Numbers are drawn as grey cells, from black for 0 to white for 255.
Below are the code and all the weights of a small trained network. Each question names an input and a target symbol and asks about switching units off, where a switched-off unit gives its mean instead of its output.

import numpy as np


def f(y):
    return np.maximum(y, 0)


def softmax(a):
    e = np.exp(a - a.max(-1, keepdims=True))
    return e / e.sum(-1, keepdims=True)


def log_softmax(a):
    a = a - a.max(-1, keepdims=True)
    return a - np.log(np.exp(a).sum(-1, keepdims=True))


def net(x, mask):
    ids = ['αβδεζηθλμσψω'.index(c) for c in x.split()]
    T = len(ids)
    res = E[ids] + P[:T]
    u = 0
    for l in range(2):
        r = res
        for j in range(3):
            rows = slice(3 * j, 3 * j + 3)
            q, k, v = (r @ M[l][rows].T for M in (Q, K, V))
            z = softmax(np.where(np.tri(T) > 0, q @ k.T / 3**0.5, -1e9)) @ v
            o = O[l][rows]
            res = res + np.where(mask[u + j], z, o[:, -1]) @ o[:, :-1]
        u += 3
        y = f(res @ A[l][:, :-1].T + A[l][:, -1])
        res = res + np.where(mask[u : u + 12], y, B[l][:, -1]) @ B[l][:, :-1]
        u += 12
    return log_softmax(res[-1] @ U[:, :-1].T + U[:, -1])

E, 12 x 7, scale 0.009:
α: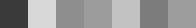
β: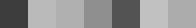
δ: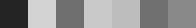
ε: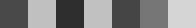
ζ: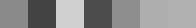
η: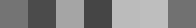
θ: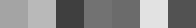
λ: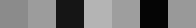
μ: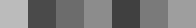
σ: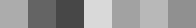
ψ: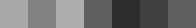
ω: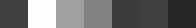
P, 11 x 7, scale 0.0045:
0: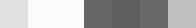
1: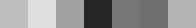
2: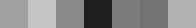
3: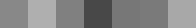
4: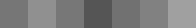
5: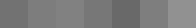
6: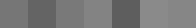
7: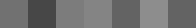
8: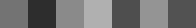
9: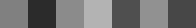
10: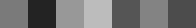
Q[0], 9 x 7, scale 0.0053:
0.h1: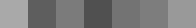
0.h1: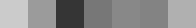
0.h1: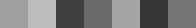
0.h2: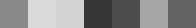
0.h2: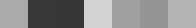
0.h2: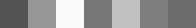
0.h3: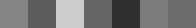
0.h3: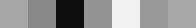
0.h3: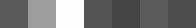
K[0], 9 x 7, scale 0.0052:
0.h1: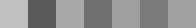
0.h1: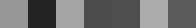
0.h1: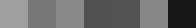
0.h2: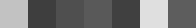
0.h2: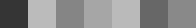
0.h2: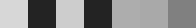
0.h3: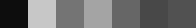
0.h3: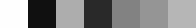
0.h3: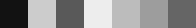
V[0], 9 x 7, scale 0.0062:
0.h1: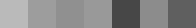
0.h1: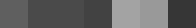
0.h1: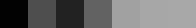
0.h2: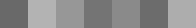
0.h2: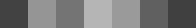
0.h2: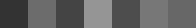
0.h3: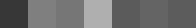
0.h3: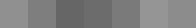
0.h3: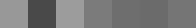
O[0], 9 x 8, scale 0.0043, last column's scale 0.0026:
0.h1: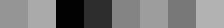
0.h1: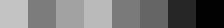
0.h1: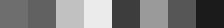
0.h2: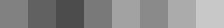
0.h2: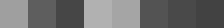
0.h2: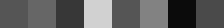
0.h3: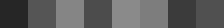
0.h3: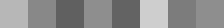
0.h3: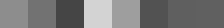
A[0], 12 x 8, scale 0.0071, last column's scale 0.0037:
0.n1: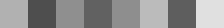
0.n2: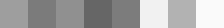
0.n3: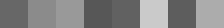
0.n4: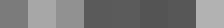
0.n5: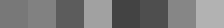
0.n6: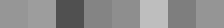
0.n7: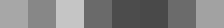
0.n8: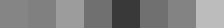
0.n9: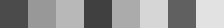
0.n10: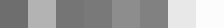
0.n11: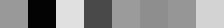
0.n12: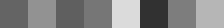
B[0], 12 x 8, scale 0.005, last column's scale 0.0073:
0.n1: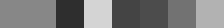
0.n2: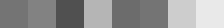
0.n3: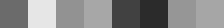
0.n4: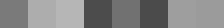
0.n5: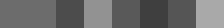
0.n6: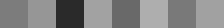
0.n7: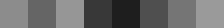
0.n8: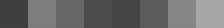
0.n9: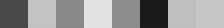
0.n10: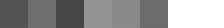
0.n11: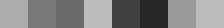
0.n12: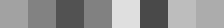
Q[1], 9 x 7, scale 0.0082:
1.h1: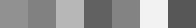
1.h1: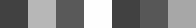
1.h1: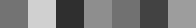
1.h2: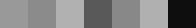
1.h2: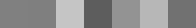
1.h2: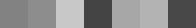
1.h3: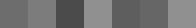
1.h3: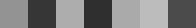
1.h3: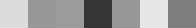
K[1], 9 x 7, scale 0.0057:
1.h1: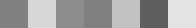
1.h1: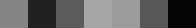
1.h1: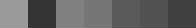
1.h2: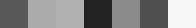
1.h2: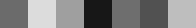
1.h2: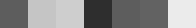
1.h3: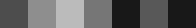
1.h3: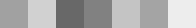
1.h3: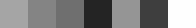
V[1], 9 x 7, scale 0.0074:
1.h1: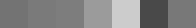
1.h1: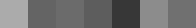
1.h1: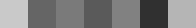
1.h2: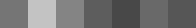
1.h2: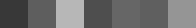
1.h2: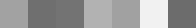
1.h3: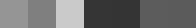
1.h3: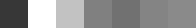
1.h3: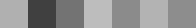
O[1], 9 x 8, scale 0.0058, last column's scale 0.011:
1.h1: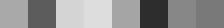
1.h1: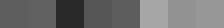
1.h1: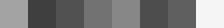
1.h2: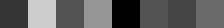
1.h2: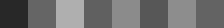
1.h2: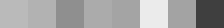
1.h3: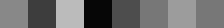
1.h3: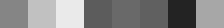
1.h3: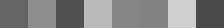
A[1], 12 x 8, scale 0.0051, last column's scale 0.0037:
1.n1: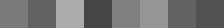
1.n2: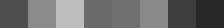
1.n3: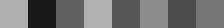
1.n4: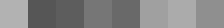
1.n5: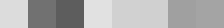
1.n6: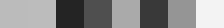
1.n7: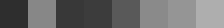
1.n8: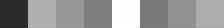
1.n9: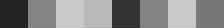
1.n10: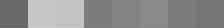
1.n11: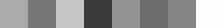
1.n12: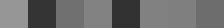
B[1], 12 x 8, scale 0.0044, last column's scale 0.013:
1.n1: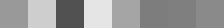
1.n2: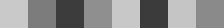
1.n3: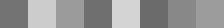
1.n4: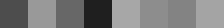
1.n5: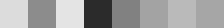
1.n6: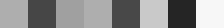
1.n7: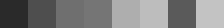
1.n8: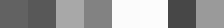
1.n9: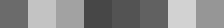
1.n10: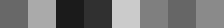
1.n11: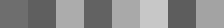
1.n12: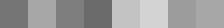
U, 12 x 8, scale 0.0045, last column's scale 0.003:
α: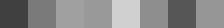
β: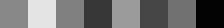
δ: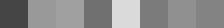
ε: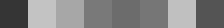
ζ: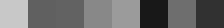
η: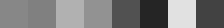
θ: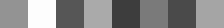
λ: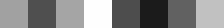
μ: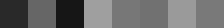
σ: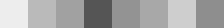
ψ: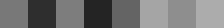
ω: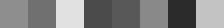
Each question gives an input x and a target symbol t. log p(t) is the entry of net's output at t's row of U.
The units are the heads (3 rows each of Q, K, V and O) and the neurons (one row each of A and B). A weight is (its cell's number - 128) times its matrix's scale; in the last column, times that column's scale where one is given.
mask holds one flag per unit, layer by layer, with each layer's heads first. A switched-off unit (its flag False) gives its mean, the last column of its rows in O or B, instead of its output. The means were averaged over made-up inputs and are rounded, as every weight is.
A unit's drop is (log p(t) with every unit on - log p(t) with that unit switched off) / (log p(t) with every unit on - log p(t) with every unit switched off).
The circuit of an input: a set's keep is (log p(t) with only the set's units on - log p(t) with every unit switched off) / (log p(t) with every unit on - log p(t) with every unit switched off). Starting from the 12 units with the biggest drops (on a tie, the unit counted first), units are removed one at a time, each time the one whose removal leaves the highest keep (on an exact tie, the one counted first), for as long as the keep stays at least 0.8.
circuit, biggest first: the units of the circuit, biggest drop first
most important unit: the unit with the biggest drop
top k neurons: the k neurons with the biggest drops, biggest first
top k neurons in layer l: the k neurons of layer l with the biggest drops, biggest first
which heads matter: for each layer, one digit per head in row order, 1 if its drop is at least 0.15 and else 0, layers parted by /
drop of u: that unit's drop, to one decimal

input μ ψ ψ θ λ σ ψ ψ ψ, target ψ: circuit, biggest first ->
[1.h3, 1.h1, 0.n7, 0.n9]
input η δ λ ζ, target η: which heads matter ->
000 / 000
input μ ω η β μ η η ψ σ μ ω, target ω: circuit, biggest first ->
[1.h3, 0.n2, 0.n10]
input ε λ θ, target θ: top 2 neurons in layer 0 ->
[0.n6, 0.n1]
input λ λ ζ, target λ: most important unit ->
1.h1
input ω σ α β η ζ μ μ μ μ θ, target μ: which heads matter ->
100 / 101
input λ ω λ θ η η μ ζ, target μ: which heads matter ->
100 / 101
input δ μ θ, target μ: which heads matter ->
000 / 101
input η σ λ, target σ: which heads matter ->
001 / 010
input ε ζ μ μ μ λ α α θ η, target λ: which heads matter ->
000 / 000
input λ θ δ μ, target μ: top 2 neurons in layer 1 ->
[1.n5, 1.n7]
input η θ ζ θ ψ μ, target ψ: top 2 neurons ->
[0.n7, 0.n9]
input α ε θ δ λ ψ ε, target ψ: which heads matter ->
000 / 001
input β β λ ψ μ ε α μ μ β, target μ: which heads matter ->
000 / 101
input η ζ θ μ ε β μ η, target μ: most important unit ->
1.h3
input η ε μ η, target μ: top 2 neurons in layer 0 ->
[0.n9, 0.n2]
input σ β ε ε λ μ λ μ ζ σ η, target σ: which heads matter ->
000 / 011
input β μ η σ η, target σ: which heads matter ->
001 / 010
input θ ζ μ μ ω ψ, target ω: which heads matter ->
000 / 001
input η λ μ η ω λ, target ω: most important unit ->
1.h3
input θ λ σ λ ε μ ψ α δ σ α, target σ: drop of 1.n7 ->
0.1
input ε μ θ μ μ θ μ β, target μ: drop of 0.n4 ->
0.0
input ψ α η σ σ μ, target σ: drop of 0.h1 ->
0.3
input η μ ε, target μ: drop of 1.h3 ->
0.2
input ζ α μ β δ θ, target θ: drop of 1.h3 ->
0.2
